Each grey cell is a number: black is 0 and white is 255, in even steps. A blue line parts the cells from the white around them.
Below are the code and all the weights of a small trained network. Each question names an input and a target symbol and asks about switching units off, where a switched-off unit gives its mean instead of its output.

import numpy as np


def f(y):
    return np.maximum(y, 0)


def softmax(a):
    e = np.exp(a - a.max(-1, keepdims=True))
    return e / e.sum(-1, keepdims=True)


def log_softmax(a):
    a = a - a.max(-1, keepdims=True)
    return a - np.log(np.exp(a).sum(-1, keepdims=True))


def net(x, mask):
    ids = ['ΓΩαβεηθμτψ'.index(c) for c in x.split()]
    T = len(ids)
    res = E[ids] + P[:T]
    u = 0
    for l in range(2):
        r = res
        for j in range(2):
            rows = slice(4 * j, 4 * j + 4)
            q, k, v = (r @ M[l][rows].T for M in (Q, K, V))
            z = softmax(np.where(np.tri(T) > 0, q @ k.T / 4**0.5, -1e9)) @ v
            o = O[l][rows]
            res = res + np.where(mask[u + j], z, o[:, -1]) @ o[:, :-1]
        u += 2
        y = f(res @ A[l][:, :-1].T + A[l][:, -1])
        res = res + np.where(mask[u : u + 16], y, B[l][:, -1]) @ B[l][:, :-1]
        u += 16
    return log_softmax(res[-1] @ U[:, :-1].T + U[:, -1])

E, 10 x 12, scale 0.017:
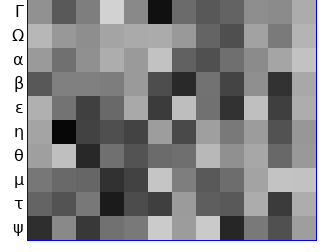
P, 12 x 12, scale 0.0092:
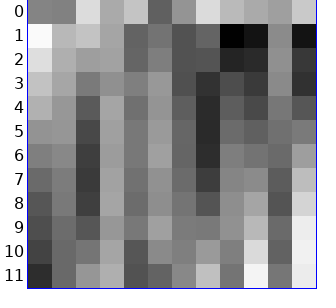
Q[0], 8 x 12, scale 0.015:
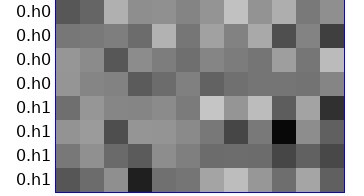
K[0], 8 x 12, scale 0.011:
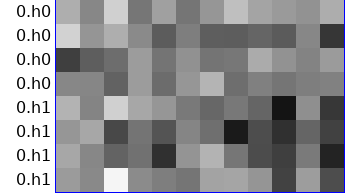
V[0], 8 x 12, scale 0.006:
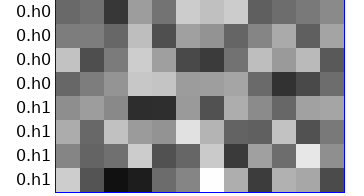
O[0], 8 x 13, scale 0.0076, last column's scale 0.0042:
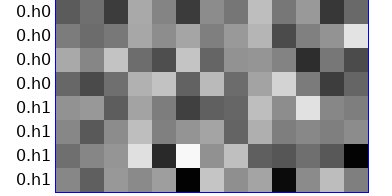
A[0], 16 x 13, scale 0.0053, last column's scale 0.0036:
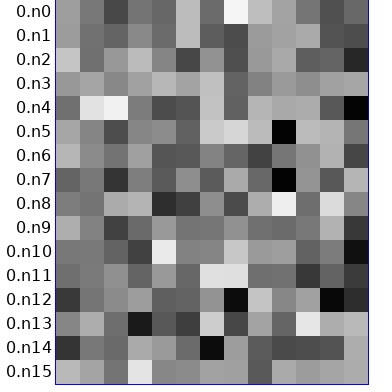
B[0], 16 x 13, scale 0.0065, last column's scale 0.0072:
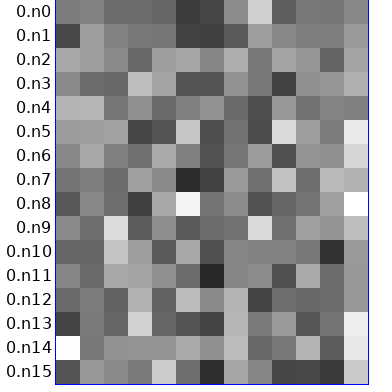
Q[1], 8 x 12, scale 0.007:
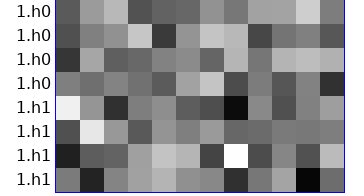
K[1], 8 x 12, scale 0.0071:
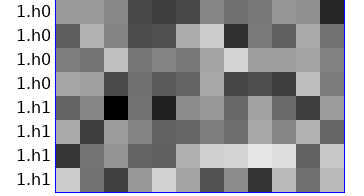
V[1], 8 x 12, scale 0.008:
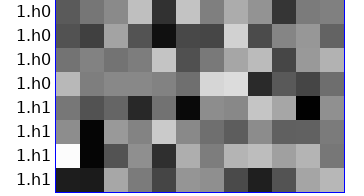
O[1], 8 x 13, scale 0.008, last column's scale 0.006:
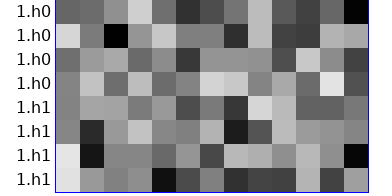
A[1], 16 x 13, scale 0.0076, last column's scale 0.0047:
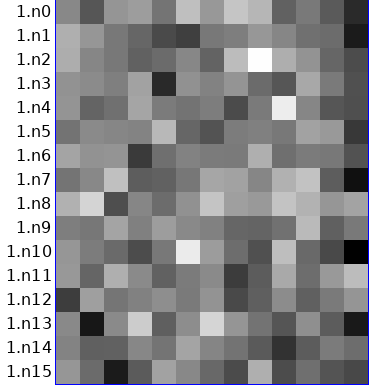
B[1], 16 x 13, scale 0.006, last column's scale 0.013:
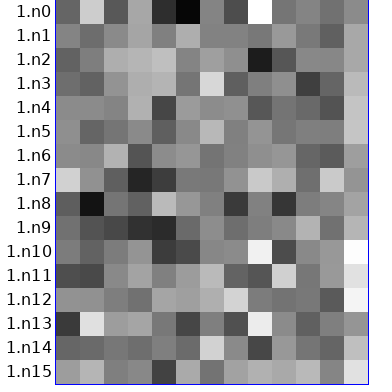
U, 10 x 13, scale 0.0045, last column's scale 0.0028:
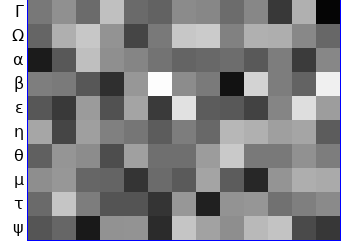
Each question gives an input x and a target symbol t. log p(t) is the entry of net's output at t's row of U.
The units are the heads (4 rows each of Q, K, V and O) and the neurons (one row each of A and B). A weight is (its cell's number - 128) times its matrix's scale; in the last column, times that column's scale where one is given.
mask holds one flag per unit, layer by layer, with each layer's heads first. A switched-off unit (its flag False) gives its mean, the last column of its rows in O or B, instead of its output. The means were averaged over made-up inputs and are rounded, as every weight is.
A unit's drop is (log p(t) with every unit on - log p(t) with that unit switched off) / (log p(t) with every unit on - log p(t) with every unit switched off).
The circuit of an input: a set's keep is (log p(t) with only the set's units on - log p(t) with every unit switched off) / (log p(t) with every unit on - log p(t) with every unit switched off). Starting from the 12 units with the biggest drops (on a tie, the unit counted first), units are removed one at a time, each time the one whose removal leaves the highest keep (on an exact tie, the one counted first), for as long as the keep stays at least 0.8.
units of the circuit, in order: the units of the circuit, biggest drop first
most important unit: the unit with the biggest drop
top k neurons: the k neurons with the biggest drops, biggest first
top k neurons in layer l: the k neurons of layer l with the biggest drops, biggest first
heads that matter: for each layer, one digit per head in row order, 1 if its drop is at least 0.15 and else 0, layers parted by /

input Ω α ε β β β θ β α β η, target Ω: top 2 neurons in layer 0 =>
0.n15; 0.n5
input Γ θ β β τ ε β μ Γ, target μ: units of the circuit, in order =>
1.h1; 0.h0
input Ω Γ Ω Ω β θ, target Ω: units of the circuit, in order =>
1.h0
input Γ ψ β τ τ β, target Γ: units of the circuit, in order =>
0.h1; 1.h0
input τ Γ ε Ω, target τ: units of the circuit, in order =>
1.h1; 0.n14
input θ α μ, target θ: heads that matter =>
10 / 01
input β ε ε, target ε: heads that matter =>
00 / 01
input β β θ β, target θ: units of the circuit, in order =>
1.h1; 0.h1
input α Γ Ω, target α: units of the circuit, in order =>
0.h1; 1.h0; 0.n15
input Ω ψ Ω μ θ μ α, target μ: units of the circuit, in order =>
1.h1; 0.h1
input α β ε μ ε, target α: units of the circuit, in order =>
1.h0; 0.h1; 0.n14
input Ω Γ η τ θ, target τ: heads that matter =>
01 / 01
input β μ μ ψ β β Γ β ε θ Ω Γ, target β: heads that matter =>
01 / 10
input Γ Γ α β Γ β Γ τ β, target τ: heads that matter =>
00 / 01
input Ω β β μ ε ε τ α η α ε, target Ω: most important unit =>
1.h0
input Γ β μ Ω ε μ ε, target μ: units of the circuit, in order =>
1.h1; 0.h0
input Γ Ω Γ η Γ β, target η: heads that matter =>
00 / 01
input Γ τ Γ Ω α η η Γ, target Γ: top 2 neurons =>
1.n2; 1.n4
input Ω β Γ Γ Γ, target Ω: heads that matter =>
01 / 10
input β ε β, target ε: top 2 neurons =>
0.n13; 1.n15
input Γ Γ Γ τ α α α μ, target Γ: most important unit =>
0.h1
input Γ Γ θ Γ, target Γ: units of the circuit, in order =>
1.h0; 0.h1
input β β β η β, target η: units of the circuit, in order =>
1.h1; 0.h1
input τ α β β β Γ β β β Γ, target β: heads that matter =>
01 / 00
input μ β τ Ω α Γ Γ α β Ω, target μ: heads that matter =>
10 / 01
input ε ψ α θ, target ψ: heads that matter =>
10 / 00
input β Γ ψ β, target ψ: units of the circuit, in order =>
0.h0
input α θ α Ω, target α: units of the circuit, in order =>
1.h0; 0.h1
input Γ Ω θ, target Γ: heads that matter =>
11 / 10
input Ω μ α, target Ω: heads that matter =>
01 / 10
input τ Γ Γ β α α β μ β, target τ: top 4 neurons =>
0.n7; 0.n14; 0.n8; 1.n12
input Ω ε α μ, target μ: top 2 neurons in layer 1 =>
1.n7; 1.n11
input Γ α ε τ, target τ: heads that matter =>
10 / 01
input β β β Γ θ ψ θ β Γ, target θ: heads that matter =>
00 / 01
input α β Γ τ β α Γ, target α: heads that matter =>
01 / 10
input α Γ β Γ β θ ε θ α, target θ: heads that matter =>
00 / 01
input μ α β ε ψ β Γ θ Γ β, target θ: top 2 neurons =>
0.n13; 0.n15
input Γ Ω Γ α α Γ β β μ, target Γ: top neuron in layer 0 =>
0.n13
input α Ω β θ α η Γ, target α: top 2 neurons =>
1.n2; 0.n13
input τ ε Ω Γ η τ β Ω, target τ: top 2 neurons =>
0.n14; 0.n13
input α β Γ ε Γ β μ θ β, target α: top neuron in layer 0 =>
0.n7
